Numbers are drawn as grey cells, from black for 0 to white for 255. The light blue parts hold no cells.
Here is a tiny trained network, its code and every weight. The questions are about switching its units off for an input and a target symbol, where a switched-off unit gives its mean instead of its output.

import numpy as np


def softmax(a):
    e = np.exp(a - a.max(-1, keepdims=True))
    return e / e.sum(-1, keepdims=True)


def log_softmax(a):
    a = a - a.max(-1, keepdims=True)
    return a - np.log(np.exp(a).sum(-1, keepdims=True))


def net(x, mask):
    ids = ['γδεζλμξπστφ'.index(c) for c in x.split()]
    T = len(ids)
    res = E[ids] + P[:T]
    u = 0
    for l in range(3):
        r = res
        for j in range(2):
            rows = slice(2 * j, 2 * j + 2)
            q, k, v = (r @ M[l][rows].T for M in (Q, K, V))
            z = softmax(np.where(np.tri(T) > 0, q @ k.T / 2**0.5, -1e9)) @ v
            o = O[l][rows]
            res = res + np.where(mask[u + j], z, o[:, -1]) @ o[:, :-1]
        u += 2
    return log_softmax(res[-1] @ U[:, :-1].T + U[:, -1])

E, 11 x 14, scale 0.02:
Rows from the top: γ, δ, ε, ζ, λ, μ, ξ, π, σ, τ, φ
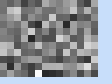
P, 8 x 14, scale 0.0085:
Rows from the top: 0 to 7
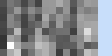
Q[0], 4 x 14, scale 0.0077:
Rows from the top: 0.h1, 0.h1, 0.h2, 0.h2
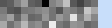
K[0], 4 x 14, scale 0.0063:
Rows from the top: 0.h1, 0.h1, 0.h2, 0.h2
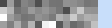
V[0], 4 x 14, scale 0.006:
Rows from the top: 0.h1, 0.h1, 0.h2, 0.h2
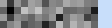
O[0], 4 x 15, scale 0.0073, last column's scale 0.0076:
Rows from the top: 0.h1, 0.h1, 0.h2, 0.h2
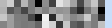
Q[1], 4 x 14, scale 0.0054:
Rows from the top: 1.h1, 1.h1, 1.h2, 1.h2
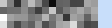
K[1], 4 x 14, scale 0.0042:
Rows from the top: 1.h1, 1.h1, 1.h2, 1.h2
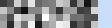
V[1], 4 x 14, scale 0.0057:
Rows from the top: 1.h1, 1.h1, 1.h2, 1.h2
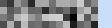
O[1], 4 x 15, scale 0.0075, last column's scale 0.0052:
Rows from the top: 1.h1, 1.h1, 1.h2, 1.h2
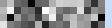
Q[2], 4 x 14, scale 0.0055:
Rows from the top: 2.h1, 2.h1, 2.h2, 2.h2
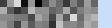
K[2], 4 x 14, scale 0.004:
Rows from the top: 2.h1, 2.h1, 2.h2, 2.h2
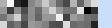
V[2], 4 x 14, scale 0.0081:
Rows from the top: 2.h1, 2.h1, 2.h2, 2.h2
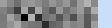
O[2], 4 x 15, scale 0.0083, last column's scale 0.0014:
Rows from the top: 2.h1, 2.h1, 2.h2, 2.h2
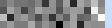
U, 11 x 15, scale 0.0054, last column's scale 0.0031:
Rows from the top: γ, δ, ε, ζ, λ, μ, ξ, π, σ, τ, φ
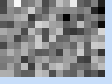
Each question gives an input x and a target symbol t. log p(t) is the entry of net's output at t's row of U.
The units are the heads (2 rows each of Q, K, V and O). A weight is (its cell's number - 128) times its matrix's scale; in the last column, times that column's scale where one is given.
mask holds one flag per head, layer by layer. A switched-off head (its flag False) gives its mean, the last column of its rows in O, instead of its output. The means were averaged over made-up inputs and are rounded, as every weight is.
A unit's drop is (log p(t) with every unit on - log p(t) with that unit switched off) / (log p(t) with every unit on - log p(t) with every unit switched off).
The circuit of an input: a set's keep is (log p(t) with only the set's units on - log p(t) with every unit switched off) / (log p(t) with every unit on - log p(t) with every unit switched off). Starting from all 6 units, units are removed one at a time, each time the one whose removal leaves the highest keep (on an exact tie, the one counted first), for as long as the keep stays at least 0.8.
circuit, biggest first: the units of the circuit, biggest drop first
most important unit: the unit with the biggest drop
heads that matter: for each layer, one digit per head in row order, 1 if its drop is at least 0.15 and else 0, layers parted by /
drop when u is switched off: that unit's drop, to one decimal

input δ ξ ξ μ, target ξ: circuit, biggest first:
[1.h2 0.h2 1.h1]
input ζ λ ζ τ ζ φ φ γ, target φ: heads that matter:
00 / 01 / 00
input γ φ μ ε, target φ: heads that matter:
01 / 01 / 00
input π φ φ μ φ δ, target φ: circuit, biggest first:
[1.h2 1.h1]
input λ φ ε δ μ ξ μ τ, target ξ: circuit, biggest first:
[1.h2 0.h1 1.h1 0.h2]
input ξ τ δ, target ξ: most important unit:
1.h2
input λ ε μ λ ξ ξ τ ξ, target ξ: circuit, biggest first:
[1.h2 0.h1]
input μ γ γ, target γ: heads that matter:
00 / 10 / 00
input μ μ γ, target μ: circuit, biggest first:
[1.h2 0.h2]
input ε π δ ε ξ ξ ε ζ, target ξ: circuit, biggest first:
[1.h2 2.h1 1.h1]
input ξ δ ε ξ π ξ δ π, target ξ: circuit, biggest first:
[1.h2 1.h1]
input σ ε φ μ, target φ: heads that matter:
01 / 01 / 00
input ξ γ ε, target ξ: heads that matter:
00 / 01 / 10
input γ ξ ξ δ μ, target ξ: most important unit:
1.h2
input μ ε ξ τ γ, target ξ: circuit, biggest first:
[1.h2 0.h2 1.h1]
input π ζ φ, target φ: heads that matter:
00 / 01 / 00
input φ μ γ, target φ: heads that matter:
01 / 01 / 00
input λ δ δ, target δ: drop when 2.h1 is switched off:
0.7
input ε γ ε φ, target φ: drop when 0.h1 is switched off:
0.0
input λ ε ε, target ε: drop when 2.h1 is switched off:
0.2
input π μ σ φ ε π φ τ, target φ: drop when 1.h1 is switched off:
0.1
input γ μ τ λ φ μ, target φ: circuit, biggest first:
[1.h2]
